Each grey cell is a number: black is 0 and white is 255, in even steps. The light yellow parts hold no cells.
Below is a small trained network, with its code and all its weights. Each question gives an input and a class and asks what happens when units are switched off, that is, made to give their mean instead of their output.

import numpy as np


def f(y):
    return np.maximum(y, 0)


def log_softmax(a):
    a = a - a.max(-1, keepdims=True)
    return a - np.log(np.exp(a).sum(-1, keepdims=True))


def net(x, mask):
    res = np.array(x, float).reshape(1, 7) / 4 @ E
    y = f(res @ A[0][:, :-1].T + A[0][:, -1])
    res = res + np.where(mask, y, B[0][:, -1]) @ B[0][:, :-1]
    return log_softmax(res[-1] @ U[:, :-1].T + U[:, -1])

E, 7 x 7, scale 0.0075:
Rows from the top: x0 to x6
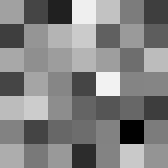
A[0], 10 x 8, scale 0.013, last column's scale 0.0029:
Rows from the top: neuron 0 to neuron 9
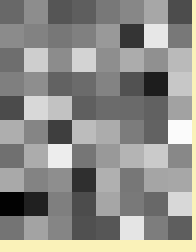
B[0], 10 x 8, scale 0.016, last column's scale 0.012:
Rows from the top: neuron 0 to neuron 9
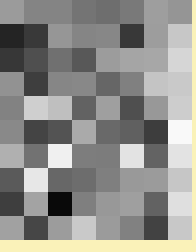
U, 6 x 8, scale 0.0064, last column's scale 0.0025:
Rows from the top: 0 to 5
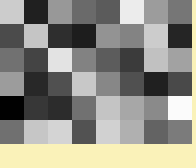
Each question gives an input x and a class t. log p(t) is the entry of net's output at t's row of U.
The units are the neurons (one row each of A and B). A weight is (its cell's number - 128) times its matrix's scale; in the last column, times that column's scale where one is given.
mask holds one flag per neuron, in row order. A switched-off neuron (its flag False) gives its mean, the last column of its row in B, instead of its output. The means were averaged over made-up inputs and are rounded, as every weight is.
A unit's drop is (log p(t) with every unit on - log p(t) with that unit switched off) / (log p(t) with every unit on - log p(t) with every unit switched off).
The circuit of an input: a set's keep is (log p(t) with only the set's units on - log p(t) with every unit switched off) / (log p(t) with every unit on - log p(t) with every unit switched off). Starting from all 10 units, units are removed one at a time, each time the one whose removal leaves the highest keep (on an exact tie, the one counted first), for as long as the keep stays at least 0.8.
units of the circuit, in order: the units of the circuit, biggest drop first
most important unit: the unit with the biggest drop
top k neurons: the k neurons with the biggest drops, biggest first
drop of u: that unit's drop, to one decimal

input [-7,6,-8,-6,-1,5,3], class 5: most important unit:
neuron 4
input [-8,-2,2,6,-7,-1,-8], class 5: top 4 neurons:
[neuron 6; neuron 4; neuron 5; neuron 3]
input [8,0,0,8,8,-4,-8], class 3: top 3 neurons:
[neuron 5; neuron 8; neuron 7]
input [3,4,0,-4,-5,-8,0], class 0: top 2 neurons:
[neuron 8; neuron 1]
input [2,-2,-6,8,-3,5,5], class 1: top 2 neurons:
[neuron 7; neuron 5]
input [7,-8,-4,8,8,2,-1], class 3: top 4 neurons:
[neuron 5; neuron 2; neuron 1; neuron 8]
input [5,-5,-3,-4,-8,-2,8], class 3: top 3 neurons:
[neuron 2; neuron 1; neuron 5]
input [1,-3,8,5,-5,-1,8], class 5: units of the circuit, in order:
[neuron 6; neuron 7]
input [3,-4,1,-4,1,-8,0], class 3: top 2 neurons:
[neuron 6; neuron 8]
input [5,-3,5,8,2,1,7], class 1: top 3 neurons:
[neuron 7; neuron 9; neuron 2]
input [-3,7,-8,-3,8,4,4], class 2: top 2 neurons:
[neuron 3; neuron 4]
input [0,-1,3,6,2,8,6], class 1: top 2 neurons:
[neuron 7; neuron 5]
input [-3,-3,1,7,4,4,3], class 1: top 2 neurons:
[neuron 7; neuron 9]
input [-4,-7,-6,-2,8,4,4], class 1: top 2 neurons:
[neuron 7; neuron 6]
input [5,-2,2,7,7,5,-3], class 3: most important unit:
neuron 5
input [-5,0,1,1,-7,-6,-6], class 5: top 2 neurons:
[neuron 6; neuron 5]
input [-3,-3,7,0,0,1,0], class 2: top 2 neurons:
[neuron 1; neuron 8]
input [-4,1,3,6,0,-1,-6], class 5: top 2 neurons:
[neuron 6; neuron 4]
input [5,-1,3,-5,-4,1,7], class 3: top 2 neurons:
[neuron 6; neuron 2]
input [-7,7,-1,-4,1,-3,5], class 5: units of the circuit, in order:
[neuron 4]
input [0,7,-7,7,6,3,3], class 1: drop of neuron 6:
0.7
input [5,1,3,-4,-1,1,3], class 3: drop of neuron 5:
0.1
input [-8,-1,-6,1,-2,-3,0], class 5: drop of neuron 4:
0.0
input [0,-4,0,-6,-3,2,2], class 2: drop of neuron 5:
0.5
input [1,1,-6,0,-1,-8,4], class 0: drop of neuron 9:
0.2
